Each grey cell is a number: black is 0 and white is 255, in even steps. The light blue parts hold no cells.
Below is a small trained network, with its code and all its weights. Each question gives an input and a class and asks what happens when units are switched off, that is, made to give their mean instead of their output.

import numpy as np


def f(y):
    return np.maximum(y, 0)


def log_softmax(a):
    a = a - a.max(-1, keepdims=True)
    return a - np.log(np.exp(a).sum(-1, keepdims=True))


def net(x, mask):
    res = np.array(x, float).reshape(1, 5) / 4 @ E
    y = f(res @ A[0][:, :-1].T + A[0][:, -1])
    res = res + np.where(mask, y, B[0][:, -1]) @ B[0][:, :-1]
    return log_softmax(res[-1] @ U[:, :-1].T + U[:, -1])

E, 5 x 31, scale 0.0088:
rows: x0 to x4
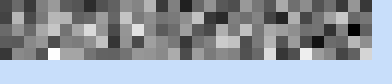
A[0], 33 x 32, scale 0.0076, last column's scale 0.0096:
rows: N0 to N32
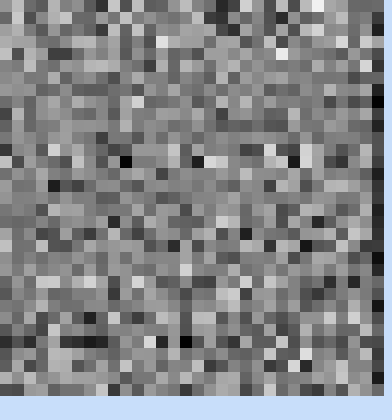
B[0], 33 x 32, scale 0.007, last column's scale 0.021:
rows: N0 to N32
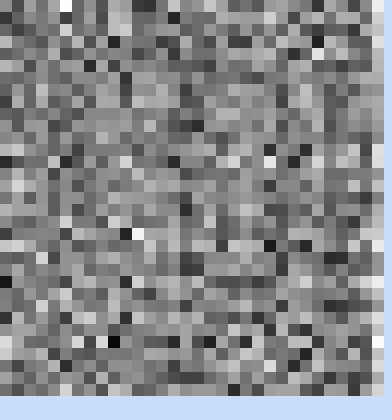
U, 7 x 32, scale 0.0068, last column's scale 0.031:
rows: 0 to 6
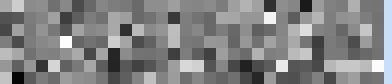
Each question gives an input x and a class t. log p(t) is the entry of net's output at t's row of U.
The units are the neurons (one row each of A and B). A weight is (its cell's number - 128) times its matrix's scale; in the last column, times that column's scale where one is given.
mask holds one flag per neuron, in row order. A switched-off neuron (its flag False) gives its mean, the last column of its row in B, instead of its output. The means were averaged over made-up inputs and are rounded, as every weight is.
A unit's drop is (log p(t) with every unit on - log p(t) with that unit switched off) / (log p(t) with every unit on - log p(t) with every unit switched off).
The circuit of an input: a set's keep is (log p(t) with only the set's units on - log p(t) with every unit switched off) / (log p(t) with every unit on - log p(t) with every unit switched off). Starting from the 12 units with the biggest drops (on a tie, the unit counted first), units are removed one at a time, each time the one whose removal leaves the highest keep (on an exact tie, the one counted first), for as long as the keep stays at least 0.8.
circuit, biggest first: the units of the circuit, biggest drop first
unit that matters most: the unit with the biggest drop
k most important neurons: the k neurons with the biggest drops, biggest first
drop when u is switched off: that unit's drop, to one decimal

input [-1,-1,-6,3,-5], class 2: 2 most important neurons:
N26, N19
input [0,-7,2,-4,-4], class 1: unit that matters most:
N13
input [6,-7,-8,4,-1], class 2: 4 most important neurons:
N26, N19, N30, N1
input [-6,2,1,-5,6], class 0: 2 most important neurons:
N28, N12
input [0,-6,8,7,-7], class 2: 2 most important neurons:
N23, N12
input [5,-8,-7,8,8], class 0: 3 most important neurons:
N12, N29, N27
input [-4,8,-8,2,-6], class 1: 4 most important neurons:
N30, N1, N23, N9
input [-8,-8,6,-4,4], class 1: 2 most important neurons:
N13, N28
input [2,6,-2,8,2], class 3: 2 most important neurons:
N32, N18
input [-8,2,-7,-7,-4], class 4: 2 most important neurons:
N3, N5
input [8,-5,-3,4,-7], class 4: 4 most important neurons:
N28, N12, N29, N27
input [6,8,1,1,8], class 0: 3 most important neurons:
N12, N27, N29
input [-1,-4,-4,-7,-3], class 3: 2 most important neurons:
N0, N2
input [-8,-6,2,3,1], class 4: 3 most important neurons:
N3, N5, N31
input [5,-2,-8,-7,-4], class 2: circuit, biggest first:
N26
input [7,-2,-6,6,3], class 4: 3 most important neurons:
N28, N23, N0
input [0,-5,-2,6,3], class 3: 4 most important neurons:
N32, N18, N30, N1
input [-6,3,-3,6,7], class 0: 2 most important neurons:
N12, N28
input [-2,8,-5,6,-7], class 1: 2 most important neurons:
N30, N1
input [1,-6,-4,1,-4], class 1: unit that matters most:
N13
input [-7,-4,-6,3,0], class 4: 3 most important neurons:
N3, N23, N5
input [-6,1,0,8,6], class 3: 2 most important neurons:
N32, N18
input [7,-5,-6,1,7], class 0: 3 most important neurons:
N12, N29, N27
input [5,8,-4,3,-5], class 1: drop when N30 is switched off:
0.1
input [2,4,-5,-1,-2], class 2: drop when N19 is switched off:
0.2
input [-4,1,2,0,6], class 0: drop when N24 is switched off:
0.0
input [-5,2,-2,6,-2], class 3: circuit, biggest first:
N32
